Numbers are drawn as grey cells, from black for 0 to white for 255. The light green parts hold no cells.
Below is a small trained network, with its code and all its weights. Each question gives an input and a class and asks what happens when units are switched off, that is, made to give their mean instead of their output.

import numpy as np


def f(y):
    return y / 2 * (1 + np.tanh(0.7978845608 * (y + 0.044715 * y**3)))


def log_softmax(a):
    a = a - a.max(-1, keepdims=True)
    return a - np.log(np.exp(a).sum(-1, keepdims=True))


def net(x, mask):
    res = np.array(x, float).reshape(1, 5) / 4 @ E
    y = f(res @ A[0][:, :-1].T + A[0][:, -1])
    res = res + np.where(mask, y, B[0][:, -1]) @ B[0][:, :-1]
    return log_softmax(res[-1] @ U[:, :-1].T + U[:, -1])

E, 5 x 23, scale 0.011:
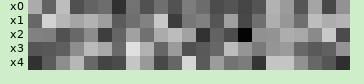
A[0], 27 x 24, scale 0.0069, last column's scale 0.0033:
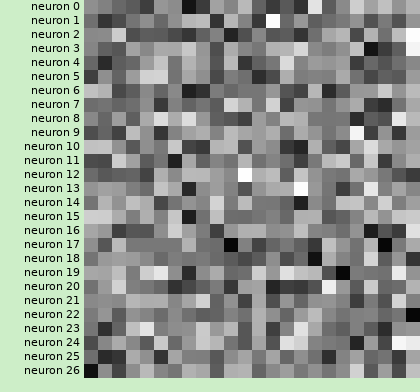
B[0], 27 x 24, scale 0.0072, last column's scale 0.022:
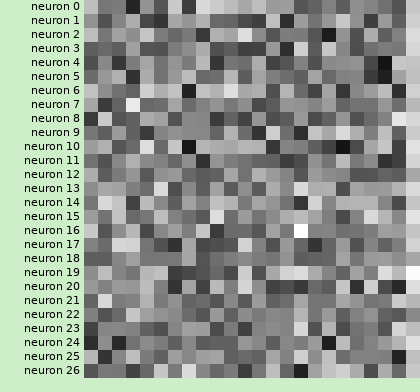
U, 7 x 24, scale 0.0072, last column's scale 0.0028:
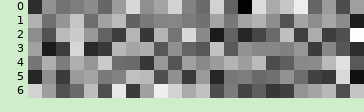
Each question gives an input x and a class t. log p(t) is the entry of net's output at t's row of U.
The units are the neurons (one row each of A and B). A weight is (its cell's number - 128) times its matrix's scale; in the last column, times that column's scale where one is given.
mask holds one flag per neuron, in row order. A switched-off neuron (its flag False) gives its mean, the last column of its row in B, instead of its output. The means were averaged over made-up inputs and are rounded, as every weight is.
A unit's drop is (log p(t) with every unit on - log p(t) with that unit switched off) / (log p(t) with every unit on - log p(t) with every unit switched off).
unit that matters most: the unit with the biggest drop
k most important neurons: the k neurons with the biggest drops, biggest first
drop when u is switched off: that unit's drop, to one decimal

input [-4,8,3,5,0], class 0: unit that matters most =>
neuron 14
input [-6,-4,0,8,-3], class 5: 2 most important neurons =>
[neuron 4; neuron 8]
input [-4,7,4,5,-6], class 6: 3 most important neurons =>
[neuron 10; neuron 6; neuron 0]
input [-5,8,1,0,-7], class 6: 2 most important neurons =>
[neuron 10; neuron 6]
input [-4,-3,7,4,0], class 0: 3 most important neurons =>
[neuron 26; neuron 9; neuron 14]
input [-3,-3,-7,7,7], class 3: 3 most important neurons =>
[neuron 1; neuron 3; neuron 16]
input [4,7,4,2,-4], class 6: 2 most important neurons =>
[neuron 10; neuron 0]
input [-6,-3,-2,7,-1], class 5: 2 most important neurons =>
[neuron 8; neuron 4]
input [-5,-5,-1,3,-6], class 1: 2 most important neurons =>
[neuron 3; neuron 16]
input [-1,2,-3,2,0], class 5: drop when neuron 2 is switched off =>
0.2
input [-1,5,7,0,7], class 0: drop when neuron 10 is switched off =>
0.2
